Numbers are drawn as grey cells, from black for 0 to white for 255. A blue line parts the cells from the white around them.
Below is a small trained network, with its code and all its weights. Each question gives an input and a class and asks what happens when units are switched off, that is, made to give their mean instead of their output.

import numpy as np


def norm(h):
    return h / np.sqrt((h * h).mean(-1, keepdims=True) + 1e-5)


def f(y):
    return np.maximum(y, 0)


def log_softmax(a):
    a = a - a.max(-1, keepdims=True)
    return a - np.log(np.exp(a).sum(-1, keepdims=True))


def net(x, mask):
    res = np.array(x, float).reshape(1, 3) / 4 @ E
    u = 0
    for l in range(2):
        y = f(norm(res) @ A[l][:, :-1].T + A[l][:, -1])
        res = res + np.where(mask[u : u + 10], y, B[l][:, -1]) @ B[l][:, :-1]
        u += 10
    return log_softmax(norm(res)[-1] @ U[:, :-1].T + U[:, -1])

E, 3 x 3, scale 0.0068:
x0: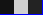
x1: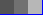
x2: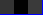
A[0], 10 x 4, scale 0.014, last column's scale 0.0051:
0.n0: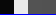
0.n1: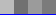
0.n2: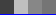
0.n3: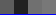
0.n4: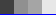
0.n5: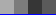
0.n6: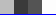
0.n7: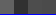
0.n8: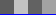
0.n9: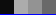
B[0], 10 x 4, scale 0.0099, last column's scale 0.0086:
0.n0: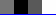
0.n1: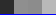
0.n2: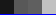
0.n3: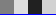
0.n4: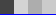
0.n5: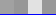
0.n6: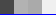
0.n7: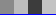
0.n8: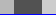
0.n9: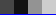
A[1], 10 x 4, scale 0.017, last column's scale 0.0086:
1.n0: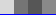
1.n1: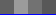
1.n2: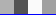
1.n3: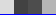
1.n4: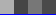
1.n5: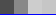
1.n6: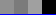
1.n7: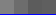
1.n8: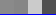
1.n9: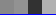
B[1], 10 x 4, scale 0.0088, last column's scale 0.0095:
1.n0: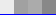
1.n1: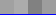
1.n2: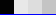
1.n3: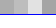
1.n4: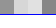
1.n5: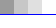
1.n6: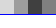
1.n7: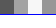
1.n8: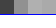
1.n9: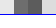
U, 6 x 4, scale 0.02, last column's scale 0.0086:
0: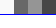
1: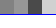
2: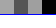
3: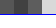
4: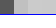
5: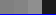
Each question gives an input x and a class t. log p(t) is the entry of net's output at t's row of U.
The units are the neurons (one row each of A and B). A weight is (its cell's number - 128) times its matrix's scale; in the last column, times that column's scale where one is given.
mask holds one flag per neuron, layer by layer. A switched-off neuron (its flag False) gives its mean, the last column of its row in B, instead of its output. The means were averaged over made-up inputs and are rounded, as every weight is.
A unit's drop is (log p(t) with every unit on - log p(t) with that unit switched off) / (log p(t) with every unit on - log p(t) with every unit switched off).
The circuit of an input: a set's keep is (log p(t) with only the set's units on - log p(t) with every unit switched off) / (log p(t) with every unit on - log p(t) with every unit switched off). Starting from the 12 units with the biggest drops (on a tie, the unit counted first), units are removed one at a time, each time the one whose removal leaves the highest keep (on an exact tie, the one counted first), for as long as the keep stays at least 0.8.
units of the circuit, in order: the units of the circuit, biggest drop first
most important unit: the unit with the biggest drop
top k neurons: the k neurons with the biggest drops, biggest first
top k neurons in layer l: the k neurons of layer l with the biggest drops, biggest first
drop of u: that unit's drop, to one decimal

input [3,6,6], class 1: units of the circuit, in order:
[0.n3, 0.n7]
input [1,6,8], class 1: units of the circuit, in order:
[0.n3, 0.n7, 1.n9]
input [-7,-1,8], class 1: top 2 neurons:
[0.n3, 0.n6]
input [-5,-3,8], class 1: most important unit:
0.n6
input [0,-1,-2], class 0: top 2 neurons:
[0.n9, 0.n6]
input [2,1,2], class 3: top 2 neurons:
[0.n9, 0.n0]
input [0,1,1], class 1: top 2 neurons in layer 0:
[0.n3, 0.n7]
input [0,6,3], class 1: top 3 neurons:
[0.n3, 0.n7, 1.n2]
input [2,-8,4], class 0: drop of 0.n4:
0.2
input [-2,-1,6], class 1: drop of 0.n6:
0.0
